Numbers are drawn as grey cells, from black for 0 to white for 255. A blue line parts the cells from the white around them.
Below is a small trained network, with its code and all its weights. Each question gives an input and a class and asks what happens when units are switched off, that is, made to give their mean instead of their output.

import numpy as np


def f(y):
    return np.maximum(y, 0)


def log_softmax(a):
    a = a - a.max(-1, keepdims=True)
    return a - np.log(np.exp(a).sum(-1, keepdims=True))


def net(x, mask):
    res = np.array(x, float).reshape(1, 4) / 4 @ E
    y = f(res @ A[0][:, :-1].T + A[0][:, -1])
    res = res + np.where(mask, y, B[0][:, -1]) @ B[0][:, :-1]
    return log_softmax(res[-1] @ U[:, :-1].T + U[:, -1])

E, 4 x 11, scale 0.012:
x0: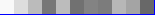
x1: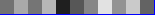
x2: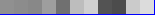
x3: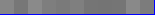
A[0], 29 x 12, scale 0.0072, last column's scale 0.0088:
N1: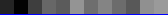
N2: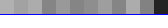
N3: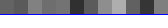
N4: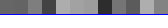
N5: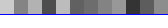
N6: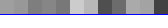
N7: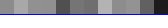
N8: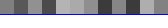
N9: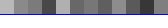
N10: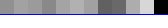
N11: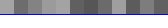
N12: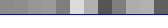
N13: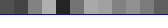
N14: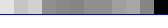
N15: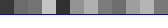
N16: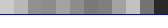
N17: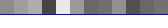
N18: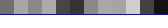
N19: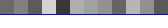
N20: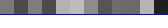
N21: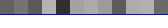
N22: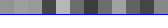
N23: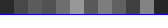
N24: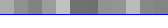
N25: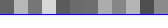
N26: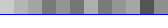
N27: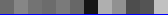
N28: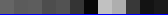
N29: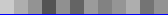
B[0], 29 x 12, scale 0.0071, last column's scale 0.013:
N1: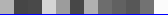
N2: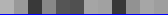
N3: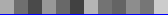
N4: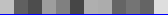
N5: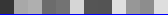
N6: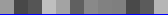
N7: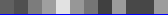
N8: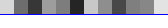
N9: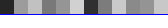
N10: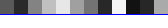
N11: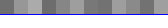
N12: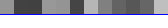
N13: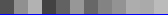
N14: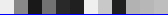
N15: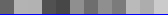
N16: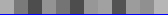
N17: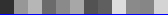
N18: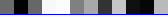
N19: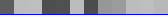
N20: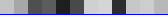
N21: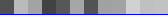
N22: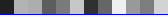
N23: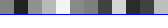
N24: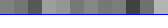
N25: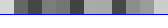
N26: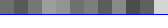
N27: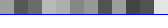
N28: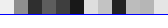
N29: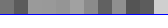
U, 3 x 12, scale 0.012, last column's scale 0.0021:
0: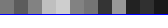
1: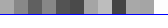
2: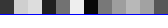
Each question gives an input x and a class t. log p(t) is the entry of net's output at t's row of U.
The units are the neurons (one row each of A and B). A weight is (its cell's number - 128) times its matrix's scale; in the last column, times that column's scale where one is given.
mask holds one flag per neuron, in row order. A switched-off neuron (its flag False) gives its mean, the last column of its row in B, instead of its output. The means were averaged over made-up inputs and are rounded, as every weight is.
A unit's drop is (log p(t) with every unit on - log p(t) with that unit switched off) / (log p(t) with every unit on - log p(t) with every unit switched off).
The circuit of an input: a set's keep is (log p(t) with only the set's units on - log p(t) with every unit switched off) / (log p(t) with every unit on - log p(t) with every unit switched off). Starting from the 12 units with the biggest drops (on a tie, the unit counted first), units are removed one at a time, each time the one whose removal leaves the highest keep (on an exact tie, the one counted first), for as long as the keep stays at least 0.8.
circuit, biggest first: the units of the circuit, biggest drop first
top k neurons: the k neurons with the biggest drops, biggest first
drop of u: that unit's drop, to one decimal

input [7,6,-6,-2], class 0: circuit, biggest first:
N18
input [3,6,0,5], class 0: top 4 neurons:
N18; N28; N20; N7
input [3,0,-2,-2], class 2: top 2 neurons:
N1; N18
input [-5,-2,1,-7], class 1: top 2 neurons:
N18; N10
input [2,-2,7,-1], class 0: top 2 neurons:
N10; N28
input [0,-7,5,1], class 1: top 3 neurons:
N20; N8; N18
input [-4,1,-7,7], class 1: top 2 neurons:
N28; N18
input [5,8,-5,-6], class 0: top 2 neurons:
N18; N7
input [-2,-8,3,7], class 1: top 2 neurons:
N20; N8
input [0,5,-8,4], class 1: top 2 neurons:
N28; N25
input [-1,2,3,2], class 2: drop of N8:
0.1
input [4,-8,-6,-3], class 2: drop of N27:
0.0
